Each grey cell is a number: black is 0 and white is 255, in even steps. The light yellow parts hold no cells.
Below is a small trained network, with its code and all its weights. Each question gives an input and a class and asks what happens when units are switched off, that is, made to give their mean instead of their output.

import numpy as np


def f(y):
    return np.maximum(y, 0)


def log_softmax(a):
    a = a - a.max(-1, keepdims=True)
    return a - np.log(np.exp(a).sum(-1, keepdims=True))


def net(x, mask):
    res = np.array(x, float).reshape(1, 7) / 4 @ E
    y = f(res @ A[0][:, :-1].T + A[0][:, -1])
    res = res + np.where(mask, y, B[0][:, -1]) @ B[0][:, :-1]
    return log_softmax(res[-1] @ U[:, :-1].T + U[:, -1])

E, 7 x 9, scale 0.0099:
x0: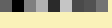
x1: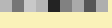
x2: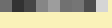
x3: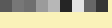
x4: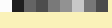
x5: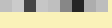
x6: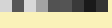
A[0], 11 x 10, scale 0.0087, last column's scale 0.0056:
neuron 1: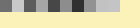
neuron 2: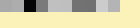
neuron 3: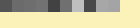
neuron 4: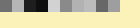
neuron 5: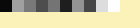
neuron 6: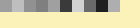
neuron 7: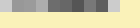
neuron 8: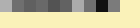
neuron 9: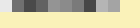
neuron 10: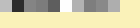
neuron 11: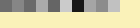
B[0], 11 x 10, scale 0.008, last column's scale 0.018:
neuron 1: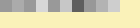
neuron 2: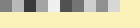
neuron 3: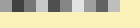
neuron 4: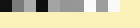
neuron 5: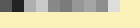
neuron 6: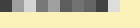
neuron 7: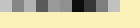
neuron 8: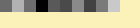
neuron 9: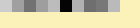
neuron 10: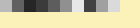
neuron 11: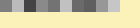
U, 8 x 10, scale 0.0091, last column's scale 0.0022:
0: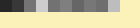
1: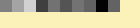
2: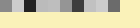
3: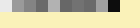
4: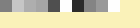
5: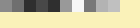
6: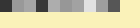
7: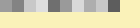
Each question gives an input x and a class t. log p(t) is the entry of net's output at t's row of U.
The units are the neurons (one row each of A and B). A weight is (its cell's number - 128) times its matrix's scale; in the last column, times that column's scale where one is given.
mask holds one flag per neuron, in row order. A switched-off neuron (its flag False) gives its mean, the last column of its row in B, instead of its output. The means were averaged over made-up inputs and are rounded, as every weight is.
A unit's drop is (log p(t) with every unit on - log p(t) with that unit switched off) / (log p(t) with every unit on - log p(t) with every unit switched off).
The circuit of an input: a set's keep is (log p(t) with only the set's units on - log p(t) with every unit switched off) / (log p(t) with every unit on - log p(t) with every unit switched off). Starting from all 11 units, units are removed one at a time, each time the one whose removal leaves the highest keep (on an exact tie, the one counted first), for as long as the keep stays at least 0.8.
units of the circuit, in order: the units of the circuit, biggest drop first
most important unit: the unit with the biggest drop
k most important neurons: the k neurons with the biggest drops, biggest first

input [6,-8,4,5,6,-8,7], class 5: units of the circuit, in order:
[neuron 10]
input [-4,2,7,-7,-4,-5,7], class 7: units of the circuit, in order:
[neuron 5; neuron 8]
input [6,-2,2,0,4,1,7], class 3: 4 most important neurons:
[neuron 7; neuron 4; neuron 9; neuron 3]
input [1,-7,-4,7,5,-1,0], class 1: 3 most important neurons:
[neuron 6; neuron 8; neuron 2]
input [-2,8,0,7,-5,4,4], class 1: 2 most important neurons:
[neuron 6; neuron 7]
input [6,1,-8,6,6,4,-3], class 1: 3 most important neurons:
[neuron 6; neuron 3; neuron 11]
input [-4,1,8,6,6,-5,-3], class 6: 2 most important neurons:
[neuron 4; neuron 6]
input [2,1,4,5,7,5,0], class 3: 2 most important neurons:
[neuron 9; neuron 4]
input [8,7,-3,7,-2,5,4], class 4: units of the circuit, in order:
[neuron 9; neuron 7]
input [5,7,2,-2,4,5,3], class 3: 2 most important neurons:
[neuron 7; neuron 9]
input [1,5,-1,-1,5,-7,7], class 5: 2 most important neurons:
[neuron 10; neuron 3]
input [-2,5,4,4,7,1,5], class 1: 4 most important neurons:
[neuron 6; neuron 8; neuron 2; neuron 1]
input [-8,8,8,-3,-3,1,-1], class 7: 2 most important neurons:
[neuron 5; neuron 11]
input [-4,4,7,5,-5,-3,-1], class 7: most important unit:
neuron 3
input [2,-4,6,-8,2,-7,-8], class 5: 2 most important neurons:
[neuron 10; neuron 6]
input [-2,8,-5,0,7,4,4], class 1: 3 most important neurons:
[neuron 6; neuron 8; neuron 2]
